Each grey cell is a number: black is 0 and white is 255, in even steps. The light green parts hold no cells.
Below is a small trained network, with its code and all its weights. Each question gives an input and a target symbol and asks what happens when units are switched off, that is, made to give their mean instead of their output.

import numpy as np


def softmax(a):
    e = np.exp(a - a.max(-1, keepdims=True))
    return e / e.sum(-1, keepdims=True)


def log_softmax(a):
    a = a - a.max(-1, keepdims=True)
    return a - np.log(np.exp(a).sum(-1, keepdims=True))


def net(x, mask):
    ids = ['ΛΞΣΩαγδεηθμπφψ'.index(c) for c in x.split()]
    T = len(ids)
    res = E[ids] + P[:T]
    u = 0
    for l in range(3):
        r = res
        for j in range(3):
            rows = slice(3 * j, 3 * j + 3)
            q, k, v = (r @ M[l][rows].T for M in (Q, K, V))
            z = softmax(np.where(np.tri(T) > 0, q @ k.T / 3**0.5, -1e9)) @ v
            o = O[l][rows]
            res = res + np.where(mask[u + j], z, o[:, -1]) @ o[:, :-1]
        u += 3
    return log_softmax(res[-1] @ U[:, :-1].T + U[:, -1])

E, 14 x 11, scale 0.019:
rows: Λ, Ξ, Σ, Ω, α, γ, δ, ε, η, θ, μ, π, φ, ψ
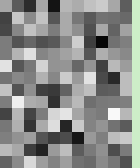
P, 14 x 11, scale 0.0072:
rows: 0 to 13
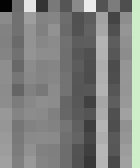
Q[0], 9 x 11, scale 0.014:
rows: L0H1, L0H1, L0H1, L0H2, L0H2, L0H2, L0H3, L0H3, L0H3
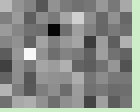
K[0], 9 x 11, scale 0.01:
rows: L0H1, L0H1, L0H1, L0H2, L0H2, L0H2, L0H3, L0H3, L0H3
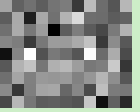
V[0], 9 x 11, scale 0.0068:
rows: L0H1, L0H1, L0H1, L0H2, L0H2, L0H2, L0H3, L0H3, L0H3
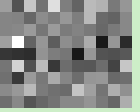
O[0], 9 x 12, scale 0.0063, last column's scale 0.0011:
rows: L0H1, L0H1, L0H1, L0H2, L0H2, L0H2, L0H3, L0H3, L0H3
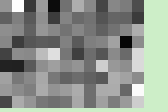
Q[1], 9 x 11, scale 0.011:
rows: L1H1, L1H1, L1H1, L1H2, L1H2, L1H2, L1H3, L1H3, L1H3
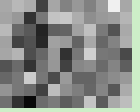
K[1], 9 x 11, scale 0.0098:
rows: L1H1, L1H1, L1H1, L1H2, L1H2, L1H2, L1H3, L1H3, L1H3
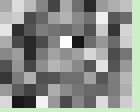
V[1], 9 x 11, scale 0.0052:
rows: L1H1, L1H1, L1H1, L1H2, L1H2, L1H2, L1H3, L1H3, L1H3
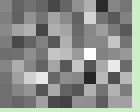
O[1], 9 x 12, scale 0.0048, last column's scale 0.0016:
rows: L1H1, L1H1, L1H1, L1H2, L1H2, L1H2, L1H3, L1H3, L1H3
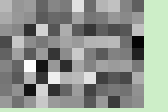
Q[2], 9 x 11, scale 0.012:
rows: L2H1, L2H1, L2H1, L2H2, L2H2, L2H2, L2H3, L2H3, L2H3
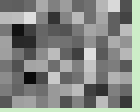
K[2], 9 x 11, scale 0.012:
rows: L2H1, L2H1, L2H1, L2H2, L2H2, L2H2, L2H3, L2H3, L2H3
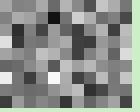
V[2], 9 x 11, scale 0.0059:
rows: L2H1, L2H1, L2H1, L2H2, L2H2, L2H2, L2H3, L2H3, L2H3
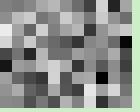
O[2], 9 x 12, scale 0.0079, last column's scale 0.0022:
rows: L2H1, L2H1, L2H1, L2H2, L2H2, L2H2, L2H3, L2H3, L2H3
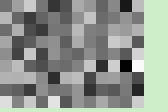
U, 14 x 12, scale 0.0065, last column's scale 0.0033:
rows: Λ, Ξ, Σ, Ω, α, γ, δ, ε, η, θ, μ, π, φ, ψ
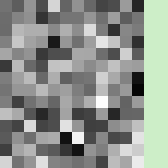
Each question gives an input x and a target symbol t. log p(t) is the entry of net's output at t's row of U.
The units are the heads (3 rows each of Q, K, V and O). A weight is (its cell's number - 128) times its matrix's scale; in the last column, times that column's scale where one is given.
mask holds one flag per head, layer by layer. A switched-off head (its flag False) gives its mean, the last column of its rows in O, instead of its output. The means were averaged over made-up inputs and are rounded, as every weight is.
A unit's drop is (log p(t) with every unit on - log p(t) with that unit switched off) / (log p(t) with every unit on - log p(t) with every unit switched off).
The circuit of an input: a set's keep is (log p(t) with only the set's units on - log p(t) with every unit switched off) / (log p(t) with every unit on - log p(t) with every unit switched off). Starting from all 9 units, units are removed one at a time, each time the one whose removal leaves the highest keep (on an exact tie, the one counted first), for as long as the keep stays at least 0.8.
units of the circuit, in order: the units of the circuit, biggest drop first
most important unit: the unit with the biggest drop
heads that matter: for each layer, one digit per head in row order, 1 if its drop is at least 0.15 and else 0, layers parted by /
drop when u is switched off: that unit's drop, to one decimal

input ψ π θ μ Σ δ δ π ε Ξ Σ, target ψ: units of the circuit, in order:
[L2H2; L0H2; L2H1]
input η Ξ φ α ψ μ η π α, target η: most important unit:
L0H2
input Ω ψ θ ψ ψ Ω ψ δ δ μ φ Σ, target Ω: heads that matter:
100 / 000 / 001
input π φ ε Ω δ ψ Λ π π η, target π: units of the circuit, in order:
[L2H3; L2H1; L1H3]
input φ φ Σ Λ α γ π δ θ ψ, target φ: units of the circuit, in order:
[L2H3; L1H3]
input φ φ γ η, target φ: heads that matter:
100 / 001 / 001
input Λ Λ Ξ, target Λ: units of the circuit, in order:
[L2H3; L1H3; L2H2; L1H2]
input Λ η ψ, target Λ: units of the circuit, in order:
[L2H3; L1H3; L1H2]
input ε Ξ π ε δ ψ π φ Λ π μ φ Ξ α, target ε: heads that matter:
000 / 000 / 010
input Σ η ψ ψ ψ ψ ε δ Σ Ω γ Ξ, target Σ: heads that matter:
010 / 001 / 000
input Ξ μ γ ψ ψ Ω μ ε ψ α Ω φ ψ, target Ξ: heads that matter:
010 / 000 / 010
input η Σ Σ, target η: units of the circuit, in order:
[L0H2; L0H3]
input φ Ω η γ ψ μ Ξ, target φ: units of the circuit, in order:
[L2H3; L1H3; L0H1]
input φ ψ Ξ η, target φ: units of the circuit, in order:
[L2H3; L1H3; L0H1]
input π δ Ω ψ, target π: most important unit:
L2H3
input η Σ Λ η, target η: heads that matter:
010 / 000 / 000
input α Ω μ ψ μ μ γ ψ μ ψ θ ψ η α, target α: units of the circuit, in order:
[L0H2; L2H1]
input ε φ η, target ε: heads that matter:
100 / 000 / 010
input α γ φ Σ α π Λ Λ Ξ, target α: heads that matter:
010 / 000 / 100
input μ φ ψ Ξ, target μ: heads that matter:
000 / 000 / 001
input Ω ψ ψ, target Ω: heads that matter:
100 / 000 / 001
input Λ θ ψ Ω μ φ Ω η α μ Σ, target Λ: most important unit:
L2H3
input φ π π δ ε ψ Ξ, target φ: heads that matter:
000 / 001 / 001
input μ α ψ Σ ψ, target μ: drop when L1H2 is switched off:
0.1
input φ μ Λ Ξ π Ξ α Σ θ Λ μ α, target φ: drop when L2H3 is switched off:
0.3
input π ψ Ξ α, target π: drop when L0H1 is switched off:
0.0
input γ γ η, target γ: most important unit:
L0H1
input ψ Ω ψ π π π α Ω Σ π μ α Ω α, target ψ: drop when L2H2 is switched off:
0.3
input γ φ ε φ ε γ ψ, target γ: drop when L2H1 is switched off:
0.4
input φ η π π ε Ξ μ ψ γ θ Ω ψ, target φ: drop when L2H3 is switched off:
0.4
